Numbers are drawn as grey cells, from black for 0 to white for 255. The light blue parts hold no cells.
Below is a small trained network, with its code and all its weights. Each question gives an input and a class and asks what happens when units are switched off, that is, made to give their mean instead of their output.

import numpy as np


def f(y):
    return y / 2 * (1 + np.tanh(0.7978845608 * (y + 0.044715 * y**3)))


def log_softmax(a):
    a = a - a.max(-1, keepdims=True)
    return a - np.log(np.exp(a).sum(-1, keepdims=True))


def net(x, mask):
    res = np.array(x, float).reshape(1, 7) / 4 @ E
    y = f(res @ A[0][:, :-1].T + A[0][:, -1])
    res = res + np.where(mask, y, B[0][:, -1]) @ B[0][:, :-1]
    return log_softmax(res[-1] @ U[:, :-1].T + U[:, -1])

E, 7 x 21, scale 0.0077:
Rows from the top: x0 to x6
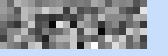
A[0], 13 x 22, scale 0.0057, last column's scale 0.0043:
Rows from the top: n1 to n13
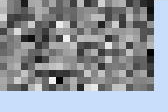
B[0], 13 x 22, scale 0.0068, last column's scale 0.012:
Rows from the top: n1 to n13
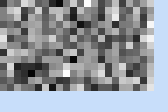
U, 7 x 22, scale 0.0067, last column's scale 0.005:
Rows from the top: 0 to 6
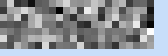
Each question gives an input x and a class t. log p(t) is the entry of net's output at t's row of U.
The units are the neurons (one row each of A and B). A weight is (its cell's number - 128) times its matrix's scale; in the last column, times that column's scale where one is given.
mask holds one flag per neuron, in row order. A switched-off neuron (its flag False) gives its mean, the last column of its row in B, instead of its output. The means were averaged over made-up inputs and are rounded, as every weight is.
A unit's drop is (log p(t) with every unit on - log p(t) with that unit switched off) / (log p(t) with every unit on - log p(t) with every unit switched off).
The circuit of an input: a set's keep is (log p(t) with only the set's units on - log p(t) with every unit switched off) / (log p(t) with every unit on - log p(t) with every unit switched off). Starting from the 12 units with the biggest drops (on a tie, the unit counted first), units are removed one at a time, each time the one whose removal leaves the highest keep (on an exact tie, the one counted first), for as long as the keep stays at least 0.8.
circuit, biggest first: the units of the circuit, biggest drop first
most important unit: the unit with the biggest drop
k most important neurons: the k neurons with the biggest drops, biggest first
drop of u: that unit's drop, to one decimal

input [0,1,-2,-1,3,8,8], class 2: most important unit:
n5
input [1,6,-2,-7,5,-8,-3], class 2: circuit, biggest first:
[n3 n2]
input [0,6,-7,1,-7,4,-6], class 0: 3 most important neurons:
[n10 n6 n13]
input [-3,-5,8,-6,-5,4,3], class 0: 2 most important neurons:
[n11 n4]
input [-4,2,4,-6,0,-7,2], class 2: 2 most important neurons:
[n3 n4]
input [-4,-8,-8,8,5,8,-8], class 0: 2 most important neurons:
[n10 n13]
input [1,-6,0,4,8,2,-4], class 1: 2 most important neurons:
[n8 n13]
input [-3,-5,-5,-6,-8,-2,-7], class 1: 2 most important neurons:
[n1 n13]
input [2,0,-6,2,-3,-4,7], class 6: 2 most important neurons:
[n13 n11]
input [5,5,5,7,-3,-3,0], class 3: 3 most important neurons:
[n4 n6 n10]
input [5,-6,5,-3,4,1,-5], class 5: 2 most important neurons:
[n6 n13]
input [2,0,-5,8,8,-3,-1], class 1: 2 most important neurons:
[n8 n12]
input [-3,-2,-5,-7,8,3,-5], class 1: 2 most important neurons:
[n8 n4]
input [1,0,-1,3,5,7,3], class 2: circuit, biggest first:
[n5]
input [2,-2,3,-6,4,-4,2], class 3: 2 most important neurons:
[n12 n1]
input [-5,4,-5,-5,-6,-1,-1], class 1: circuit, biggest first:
[n1 n6]
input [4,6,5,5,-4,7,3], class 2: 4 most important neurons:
[n7 n6 n10 n9]
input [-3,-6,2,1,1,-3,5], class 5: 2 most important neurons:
[n6 n12]
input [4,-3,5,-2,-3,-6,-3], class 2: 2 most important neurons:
[n3 n10]
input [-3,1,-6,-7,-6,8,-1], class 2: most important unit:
n7
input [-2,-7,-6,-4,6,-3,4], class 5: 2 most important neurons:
[n6 n1]
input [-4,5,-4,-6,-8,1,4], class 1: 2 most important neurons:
[n1 n6]
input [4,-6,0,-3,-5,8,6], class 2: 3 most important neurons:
[n5 n9 n7]
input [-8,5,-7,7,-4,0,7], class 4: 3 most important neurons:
[n13 n11 n4]
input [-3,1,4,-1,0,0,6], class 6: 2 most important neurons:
[n13 n10]
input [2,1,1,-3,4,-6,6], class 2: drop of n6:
0.1
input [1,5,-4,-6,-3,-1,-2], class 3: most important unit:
n12
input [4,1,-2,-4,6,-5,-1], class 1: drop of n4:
0.1
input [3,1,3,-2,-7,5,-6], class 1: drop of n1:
0.8
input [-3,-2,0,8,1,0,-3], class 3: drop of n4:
0.4
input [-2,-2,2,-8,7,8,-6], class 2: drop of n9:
0.3
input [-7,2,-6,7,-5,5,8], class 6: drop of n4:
-0.1
